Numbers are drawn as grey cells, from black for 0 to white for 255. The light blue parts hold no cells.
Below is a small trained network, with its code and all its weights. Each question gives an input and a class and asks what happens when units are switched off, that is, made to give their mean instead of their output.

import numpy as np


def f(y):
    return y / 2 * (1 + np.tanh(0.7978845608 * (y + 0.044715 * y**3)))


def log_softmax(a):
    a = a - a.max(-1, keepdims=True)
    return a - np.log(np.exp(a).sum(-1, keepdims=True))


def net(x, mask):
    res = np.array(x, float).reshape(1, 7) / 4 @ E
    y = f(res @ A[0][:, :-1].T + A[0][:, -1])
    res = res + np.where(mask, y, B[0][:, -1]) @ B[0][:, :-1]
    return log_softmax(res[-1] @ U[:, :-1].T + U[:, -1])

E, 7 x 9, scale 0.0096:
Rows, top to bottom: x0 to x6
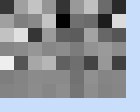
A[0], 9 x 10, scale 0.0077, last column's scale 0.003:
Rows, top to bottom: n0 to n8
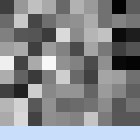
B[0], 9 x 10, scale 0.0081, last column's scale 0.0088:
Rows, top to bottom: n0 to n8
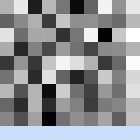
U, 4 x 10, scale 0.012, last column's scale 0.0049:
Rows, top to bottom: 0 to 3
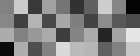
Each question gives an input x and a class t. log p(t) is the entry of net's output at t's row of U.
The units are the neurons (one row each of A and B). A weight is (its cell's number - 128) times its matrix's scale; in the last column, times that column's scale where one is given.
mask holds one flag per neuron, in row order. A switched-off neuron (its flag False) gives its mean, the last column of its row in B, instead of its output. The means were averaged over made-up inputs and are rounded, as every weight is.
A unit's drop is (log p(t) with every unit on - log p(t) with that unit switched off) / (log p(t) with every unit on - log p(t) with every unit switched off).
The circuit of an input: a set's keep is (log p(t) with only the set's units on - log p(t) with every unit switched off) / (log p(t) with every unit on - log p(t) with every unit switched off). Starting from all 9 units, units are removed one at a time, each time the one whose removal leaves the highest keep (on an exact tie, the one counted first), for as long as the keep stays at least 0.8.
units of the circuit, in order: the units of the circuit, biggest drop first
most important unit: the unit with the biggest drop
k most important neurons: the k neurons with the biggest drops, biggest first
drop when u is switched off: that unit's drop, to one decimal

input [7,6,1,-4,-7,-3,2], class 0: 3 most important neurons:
n0, n4, n2
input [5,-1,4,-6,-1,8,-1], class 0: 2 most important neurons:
n0, n6
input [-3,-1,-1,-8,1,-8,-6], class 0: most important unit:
n2
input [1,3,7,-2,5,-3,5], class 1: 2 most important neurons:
n7, n3
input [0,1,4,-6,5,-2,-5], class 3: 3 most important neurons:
n4, n6, n2
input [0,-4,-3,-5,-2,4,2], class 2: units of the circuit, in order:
n2, n4
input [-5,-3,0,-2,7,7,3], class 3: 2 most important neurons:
n4, n0
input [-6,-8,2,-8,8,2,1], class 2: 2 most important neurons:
n2, n0
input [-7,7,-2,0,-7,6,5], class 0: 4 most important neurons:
n2, n4, n5, n7
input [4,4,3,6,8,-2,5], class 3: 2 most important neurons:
n4, n2
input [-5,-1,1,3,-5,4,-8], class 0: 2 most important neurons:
n4, n5
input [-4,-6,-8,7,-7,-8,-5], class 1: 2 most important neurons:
n6, n4
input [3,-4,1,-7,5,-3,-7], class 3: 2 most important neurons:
n4, n5
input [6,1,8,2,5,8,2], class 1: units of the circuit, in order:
n7
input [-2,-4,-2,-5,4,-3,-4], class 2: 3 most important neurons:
n2, n0, n1
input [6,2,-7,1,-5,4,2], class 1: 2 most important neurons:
n6, n5
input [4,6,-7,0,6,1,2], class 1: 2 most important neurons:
n6, n2
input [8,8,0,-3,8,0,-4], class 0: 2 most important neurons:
n0, n2
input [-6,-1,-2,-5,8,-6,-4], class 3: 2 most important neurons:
n4, n0
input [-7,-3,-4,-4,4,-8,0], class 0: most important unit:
n5
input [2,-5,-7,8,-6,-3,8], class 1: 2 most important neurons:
n6, n4
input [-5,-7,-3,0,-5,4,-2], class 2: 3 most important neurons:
n2, n0, n4
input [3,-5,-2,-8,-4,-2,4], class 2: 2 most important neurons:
n2, n4
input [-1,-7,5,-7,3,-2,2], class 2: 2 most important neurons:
n2, n6
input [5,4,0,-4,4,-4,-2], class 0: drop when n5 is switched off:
-0.1
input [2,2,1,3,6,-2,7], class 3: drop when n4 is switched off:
0.5
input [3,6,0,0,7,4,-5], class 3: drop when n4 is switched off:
0.7
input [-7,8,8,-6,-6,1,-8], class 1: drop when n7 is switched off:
0.2
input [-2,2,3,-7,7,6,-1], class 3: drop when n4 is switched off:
0.8
